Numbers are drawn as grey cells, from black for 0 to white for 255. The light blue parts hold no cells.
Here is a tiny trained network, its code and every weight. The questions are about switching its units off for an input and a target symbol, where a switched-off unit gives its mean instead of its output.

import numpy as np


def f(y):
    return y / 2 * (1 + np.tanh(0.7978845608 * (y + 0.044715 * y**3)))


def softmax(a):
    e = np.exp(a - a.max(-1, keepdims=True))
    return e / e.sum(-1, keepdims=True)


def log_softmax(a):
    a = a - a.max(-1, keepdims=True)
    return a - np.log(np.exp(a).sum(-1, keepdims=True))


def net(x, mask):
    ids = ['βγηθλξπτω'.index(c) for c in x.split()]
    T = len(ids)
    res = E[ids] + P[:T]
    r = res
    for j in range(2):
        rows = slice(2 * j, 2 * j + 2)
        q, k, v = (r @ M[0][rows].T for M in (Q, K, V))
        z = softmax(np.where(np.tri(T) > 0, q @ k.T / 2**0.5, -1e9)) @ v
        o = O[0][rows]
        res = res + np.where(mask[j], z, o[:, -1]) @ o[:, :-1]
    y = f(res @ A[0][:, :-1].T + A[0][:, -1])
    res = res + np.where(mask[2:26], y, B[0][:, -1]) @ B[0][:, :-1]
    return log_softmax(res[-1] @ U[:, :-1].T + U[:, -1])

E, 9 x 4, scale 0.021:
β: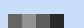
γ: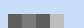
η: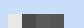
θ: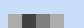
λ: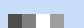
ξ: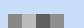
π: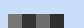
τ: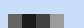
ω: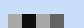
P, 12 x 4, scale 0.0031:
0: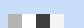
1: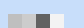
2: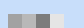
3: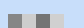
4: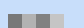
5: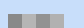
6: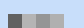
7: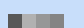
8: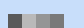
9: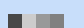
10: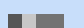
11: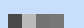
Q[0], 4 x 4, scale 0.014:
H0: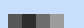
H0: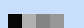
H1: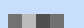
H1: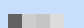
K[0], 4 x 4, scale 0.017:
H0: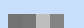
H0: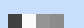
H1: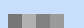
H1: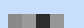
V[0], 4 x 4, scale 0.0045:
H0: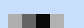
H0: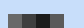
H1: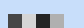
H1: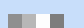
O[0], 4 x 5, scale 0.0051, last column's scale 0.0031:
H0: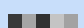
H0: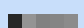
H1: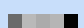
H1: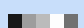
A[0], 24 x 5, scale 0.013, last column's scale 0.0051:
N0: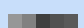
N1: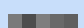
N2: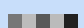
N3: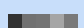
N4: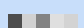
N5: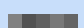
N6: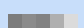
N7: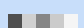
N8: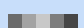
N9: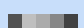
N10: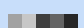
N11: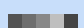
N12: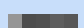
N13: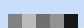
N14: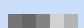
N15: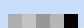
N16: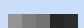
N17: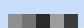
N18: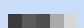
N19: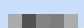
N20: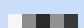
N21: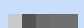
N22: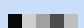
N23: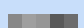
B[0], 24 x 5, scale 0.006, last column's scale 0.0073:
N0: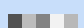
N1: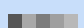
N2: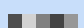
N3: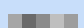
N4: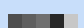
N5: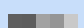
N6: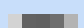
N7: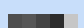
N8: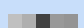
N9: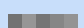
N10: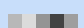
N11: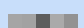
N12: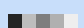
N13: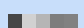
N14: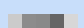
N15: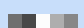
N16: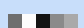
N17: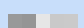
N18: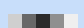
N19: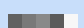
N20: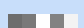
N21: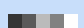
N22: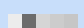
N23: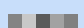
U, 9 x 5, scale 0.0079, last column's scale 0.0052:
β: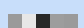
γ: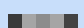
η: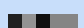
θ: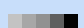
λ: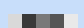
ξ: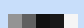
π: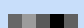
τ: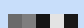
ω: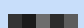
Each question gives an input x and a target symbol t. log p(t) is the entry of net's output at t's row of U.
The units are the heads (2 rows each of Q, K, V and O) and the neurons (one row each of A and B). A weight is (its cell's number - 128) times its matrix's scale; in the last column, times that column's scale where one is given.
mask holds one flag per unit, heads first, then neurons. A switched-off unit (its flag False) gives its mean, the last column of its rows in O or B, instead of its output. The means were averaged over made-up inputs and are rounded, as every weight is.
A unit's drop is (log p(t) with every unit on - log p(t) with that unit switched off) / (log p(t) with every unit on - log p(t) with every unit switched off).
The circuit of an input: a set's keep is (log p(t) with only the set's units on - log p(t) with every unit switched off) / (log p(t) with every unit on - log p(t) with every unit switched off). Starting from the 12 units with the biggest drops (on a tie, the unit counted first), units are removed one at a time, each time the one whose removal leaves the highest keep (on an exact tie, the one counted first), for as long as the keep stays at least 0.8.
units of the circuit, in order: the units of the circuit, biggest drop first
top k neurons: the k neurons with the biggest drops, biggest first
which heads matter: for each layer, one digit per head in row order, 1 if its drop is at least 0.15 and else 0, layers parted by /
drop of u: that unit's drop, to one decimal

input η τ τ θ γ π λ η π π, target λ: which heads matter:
11
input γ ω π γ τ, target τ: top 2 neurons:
(N18 N12)
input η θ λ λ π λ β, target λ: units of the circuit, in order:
(N22)
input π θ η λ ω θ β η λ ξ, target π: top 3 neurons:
(N4 N7 N2)
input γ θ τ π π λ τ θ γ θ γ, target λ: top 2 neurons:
(N12 N16)
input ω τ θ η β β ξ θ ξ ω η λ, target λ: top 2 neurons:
(N22 N12)
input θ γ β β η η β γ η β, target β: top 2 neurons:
(N16 N22)
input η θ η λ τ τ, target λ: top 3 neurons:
(N14 N0 N16)
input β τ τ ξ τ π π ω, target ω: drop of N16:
-0.1
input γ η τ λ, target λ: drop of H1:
0.0
